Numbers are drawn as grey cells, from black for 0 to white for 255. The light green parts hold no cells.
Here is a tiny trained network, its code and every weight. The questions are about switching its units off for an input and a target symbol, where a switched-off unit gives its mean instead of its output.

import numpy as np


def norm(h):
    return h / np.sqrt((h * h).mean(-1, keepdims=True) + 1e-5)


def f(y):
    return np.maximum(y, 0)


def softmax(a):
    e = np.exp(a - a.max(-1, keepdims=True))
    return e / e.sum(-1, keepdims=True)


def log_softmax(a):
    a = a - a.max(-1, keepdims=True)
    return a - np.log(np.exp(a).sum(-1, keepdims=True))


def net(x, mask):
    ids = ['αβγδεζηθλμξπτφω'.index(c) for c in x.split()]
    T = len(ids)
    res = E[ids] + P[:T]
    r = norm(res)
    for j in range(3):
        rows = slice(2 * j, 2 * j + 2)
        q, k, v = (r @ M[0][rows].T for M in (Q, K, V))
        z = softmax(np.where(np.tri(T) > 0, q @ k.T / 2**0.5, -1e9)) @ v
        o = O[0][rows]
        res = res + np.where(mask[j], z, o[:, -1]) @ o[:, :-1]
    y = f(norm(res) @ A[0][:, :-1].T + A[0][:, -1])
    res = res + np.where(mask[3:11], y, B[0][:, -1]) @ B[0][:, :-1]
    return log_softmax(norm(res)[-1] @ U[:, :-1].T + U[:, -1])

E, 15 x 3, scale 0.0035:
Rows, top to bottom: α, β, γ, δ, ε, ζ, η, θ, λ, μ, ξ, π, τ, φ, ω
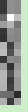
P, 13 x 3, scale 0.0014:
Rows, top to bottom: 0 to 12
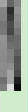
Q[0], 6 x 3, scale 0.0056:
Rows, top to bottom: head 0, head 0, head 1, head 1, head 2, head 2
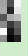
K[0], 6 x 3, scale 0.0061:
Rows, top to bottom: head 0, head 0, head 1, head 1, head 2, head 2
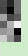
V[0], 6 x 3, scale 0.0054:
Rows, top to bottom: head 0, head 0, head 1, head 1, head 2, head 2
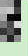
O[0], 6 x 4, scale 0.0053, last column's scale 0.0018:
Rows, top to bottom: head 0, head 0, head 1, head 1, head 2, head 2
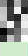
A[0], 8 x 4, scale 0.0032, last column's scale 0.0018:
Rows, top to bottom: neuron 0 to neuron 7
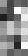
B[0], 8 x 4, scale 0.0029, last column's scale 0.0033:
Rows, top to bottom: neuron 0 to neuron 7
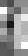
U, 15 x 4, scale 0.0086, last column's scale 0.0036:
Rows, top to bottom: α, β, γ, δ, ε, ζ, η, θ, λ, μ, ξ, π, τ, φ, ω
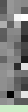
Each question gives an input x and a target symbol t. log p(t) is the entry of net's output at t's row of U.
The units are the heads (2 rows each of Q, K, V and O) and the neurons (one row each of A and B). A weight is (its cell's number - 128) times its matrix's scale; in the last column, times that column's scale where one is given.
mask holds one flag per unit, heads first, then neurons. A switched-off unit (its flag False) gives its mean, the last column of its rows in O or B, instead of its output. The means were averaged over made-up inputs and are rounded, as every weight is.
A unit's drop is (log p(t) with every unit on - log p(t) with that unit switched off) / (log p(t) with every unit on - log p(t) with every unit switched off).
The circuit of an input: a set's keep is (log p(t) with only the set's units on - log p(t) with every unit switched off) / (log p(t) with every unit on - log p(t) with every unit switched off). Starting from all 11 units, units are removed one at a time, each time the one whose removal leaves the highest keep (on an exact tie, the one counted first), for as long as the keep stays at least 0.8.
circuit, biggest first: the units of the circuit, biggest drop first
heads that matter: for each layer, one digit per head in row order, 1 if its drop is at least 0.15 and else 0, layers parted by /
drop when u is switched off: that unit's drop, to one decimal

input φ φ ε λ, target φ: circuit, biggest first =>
[head 1]
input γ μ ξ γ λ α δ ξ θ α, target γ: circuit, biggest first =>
[head 0; head 2]
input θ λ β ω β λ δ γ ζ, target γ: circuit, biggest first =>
[head 0; head 1]
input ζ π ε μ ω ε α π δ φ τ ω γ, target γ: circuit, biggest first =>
[head 0; neuron 3]
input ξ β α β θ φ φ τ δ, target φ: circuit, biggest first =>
[head 0; head 1]
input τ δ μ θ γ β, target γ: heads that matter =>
101
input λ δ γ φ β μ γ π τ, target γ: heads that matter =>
010
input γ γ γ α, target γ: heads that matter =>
011
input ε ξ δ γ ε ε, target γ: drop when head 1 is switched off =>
0.3
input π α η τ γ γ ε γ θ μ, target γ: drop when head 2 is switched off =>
0.2
